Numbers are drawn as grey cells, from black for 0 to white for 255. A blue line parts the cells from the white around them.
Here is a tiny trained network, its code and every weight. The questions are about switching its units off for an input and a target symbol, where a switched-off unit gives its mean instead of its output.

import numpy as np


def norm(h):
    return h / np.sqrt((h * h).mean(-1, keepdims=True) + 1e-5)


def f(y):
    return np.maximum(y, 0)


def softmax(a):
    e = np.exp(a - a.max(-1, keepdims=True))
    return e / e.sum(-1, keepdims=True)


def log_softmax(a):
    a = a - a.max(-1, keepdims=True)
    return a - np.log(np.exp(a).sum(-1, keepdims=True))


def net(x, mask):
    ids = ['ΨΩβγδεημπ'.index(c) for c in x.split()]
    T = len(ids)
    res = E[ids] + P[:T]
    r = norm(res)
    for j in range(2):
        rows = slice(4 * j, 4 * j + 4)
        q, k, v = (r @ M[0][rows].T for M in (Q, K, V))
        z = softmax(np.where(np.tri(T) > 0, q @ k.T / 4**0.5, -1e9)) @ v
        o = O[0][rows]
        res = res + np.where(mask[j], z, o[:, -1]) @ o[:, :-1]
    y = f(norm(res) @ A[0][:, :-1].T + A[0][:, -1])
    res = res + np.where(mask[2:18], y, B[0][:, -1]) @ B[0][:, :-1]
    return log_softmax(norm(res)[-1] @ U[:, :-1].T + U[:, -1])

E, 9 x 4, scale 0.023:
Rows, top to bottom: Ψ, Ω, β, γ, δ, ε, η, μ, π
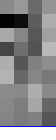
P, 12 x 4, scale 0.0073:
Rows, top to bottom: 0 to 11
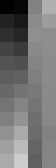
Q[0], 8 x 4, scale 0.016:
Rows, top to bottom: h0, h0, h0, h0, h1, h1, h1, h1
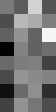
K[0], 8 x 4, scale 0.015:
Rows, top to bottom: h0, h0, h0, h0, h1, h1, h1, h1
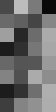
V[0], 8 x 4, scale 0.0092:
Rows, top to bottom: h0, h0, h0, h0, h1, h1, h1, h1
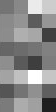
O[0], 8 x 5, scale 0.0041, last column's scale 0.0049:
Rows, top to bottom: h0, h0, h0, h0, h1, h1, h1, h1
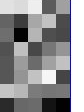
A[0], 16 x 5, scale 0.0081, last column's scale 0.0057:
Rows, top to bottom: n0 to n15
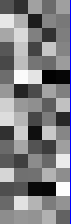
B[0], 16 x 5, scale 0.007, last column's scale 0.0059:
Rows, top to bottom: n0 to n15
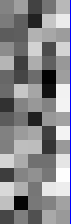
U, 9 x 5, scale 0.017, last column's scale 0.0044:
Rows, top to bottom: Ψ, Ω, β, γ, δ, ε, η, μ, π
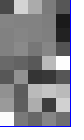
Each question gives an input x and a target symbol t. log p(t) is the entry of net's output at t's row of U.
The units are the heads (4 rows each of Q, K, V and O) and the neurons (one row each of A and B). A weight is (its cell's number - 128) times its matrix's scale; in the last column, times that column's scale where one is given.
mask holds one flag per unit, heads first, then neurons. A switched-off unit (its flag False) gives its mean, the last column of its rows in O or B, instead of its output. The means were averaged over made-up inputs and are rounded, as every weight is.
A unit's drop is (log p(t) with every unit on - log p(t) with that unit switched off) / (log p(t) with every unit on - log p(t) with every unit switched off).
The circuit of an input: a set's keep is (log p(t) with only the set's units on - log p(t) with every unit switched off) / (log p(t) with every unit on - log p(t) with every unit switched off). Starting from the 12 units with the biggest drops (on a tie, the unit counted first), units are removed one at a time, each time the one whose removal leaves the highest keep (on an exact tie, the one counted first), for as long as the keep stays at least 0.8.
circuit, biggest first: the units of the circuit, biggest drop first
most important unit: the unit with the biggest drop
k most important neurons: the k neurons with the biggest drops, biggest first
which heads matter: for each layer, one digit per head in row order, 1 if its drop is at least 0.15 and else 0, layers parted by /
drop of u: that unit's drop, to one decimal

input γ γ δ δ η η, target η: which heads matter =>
01
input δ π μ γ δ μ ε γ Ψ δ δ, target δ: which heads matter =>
00
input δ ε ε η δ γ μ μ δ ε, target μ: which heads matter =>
11
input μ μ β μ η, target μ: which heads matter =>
10
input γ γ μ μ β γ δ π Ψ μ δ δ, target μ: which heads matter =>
11
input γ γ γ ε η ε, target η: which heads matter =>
10
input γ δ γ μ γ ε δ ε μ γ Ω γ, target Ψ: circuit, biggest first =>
(n9; n3)
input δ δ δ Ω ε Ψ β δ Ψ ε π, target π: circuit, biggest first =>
(n13; h0)
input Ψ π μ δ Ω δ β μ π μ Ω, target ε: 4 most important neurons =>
(n9; n6; n1; n0)
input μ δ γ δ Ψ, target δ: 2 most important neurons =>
(n1; n6)
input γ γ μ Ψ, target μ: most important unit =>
n3
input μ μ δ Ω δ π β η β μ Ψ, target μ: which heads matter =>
01
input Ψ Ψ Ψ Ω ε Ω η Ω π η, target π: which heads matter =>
11
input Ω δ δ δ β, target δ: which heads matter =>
00
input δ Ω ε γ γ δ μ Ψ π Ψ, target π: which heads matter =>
01
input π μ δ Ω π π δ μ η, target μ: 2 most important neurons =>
(n13; n1)
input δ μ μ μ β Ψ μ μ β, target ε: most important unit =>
n9
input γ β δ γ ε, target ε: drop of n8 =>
0.0
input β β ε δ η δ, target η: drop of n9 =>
0.1
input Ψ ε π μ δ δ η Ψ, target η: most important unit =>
h1
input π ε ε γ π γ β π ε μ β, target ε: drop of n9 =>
0.4
